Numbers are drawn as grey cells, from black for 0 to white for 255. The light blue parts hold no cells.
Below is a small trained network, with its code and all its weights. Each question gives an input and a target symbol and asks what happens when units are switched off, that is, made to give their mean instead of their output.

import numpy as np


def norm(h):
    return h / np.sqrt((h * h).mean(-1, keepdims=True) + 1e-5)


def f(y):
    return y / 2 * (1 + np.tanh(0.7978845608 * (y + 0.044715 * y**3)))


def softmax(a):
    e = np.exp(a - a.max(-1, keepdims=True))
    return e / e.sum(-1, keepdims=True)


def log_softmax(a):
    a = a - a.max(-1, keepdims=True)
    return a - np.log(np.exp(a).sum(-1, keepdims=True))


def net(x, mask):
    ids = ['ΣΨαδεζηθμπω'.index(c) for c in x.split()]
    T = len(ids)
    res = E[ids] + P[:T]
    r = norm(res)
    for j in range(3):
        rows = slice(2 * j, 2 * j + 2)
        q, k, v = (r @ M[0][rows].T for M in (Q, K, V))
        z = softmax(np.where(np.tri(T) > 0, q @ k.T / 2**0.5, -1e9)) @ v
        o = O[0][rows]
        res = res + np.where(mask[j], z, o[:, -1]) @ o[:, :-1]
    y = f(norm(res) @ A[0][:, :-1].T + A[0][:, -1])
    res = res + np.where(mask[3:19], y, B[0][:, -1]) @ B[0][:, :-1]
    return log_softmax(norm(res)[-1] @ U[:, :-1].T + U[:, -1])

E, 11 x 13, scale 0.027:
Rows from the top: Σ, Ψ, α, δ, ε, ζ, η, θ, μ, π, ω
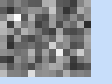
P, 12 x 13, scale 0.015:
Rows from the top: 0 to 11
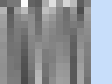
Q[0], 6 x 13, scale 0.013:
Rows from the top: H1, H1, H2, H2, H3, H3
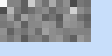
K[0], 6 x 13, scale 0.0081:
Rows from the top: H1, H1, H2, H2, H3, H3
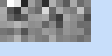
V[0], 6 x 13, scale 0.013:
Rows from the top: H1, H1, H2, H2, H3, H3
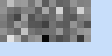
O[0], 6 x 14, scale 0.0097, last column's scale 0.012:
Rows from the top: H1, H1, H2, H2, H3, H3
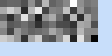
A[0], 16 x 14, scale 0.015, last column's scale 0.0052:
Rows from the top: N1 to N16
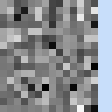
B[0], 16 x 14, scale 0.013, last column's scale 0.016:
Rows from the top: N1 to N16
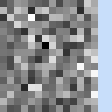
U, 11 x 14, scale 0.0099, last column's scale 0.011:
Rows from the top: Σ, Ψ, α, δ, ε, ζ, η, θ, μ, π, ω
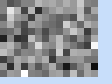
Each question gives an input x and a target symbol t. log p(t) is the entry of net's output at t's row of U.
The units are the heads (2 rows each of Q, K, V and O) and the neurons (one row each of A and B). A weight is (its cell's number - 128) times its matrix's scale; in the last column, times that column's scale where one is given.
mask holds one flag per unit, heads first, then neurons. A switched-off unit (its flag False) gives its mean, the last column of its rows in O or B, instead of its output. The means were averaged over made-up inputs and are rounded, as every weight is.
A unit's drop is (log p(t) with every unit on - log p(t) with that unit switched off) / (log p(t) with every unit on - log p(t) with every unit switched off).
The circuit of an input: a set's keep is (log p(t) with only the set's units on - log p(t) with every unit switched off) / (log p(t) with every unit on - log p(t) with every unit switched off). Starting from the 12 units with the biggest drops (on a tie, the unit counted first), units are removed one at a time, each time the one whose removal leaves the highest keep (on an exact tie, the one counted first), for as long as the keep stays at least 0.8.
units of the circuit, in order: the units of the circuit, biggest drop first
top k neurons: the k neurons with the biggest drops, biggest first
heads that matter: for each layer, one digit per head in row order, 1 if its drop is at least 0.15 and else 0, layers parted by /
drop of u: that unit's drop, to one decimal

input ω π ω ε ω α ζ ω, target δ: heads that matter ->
100
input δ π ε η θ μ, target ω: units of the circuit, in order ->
H2; N5
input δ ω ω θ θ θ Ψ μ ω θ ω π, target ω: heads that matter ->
011
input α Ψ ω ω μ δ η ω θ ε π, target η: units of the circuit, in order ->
H3; N9
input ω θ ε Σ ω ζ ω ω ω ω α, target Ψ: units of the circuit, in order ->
N6
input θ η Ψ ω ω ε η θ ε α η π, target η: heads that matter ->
001
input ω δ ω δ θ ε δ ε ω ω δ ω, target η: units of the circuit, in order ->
H2; N2; N5
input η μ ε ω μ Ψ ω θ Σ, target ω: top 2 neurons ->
N5; N14
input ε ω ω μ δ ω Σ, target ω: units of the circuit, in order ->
H2; N14
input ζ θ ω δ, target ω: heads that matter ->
001
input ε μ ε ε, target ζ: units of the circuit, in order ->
H3; N13
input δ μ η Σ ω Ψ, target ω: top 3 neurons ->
N5; N14; N15
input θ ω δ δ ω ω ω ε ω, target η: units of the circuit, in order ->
H2; N2
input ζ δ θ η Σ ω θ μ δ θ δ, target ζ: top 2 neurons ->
N13; N2
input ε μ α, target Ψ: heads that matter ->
101
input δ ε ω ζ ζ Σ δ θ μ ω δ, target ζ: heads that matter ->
110
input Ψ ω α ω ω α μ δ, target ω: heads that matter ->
111
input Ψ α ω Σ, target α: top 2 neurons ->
N14; N9
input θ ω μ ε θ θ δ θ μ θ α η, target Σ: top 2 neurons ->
N10; N9
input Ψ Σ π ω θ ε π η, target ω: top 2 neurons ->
N5; N15
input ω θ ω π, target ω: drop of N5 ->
0.1
